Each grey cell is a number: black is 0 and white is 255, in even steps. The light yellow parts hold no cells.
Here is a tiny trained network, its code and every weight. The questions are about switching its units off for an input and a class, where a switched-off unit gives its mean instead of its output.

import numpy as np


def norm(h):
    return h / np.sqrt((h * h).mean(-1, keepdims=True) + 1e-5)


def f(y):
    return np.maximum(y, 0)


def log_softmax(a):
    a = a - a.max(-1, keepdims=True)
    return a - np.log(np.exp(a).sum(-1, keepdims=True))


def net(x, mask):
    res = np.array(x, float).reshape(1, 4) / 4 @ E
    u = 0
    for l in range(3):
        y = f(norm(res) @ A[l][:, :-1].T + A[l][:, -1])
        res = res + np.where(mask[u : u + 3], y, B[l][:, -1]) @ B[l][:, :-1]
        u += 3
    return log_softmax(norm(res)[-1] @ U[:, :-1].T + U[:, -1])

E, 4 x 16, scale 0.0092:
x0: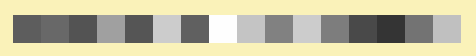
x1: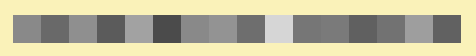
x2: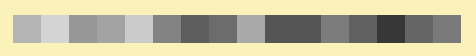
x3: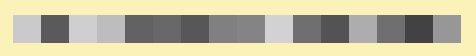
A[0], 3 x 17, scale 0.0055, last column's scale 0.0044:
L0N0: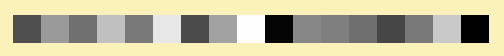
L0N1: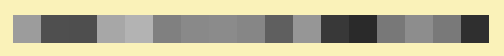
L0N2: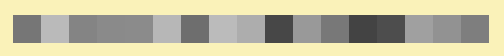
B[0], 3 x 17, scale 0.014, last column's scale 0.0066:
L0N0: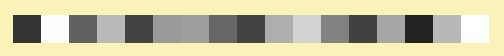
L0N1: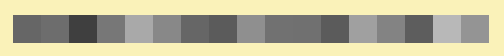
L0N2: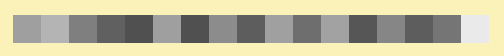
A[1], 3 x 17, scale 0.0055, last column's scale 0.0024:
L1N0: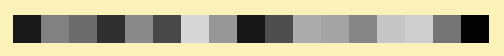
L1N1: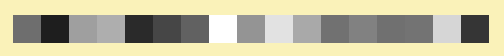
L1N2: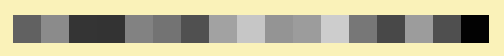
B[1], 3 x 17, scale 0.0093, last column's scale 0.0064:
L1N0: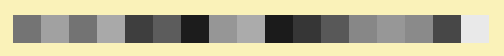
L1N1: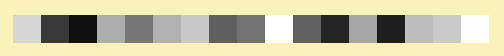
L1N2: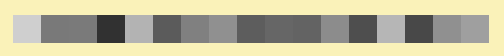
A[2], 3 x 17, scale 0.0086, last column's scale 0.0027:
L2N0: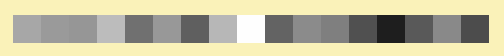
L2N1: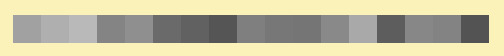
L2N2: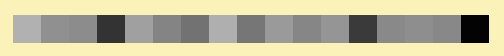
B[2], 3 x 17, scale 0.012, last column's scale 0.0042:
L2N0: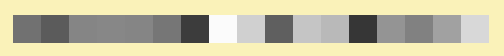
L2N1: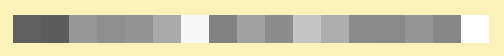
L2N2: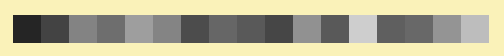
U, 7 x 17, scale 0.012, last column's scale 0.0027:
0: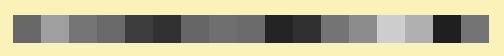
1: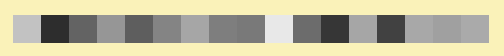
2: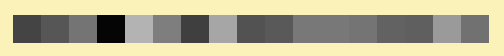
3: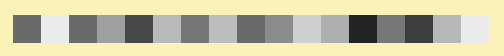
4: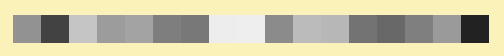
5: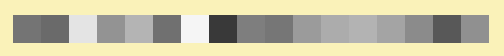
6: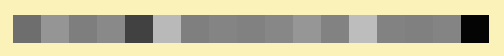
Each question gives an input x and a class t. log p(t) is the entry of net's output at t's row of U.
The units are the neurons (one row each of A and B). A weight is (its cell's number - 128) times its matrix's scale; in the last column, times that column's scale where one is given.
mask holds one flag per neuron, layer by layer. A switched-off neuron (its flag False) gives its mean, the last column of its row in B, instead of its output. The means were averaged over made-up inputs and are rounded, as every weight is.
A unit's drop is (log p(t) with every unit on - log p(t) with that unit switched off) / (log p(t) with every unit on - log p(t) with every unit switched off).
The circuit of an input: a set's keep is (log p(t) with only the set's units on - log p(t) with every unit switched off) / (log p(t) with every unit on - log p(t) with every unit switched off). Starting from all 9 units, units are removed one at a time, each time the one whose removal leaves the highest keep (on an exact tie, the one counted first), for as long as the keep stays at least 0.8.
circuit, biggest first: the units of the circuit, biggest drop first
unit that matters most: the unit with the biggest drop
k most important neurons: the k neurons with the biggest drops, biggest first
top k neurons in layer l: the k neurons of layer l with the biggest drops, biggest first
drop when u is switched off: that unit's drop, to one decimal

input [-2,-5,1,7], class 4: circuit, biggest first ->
[L0N0; L2N0]
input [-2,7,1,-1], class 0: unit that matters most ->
L0N2
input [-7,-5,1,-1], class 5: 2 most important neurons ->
[L2N1; L0N0]
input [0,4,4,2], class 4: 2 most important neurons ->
[L0N0; L2N0]
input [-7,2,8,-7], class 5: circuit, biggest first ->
[L2N1; L0N0]
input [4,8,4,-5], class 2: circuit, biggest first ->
[L2N2; L1N2]
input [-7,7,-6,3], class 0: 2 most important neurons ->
[L1N1; L1N0]
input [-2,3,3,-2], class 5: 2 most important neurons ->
[L0N0; L0N2]
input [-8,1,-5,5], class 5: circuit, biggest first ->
[L1N1; L2N1; L0N0]
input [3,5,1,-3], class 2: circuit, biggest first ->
[L2N2; L0N0]
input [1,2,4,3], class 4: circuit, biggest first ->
[L0N0; L2N0]
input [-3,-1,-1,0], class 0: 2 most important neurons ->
[L1N0; L0N2]
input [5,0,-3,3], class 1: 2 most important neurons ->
[L1N1; L1N0]
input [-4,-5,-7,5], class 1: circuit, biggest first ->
[L0N0]
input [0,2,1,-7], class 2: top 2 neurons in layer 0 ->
[L0N0; L0N2]
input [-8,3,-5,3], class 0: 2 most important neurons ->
[L1N0; L1N1]
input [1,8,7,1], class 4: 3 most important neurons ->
[L2N0; L0N0; L2N1]
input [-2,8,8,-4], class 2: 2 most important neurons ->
[L2N2; L0N0]
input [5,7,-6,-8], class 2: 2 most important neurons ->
[L1N2; L0N0]
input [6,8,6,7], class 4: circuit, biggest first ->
[L2N0]
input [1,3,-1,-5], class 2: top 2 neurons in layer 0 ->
[L0N0; L0N2]
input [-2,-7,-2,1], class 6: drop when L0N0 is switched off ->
0.8
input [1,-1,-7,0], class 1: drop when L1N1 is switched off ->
0.5
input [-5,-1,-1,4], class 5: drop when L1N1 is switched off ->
0.2
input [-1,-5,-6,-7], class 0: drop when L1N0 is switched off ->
0.0
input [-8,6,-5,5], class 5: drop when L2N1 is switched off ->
0.1
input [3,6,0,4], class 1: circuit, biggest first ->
[L1N1]
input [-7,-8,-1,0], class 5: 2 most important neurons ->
[L2N1; L0N0]
